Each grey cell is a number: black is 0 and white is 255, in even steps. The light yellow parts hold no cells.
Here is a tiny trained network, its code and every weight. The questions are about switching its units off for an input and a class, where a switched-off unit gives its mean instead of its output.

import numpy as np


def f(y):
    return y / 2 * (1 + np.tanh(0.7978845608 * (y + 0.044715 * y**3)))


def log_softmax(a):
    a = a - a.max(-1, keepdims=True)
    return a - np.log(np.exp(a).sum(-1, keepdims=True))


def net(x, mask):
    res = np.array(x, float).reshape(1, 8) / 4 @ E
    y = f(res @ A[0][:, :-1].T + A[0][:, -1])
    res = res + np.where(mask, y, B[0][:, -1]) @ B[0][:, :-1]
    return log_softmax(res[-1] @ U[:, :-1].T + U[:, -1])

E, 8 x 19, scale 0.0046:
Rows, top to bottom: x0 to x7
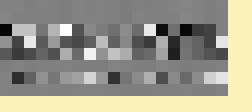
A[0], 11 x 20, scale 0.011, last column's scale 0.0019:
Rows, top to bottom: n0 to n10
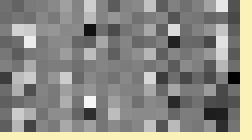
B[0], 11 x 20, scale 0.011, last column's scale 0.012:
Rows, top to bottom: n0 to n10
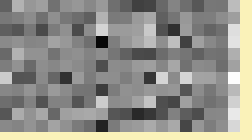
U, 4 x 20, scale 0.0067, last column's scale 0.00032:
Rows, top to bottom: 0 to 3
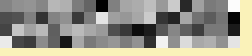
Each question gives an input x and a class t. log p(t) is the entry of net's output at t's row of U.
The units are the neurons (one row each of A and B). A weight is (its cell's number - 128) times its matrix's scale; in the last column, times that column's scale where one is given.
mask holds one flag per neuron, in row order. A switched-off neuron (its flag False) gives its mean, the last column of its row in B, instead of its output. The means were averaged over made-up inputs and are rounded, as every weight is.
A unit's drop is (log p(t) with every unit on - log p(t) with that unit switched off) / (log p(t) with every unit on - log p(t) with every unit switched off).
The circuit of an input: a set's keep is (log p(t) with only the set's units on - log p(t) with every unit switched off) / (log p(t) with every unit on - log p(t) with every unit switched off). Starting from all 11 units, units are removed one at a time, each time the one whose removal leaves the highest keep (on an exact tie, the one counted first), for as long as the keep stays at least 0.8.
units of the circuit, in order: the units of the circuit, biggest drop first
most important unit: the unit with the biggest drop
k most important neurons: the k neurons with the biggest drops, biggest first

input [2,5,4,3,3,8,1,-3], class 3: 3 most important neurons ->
[n6 n2 n10]
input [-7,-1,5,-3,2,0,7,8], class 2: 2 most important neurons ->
[n0 n4]
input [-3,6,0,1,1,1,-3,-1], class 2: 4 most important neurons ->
[n6 n2 n10 n3]
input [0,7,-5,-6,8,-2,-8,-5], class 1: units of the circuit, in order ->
[n8]
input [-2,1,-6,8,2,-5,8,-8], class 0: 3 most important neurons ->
[n3 n9 n6]
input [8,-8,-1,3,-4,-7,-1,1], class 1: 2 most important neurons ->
[n6 n10]
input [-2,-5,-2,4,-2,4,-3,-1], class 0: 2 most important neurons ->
[n6 n0]
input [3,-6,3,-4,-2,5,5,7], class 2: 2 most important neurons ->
[n0 n3]
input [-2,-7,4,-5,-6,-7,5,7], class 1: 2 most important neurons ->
[n2 n3]
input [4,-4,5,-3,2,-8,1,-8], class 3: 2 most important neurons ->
[n6 n3]
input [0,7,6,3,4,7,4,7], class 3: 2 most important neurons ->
[n6 n9]
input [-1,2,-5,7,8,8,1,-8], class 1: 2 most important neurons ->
[n8 n10]
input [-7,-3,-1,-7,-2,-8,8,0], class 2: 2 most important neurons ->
[n0 n4]
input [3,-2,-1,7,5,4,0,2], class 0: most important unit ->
n3
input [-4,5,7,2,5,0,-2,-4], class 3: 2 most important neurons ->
[n6 n2]
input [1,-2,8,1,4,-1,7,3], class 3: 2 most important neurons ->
[n6 n9]
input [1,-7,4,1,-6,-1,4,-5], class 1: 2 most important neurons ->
[n2 n9]
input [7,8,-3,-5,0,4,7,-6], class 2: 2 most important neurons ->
[n3 n0]
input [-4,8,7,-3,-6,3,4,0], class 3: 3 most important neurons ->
[n6 n8 n9]
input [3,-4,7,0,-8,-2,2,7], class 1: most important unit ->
n2
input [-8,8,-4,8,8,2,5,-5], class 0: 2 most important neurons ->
[n3 n2]
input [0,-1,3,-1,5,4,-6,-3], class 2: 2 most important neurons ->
[n9 n2]
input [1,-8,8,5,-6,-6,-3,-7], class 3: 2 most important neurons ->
[n6 n8]
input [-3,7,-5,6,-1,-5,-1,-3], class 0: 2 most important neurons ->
[n6 n3]
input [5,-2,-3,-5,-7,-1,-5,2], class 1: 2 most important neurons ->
[n2 n3]
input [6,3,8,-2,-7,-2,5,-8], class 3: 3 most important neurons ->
[n6 n8 n9]
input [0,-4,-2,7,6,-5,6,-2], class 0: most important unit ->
n3
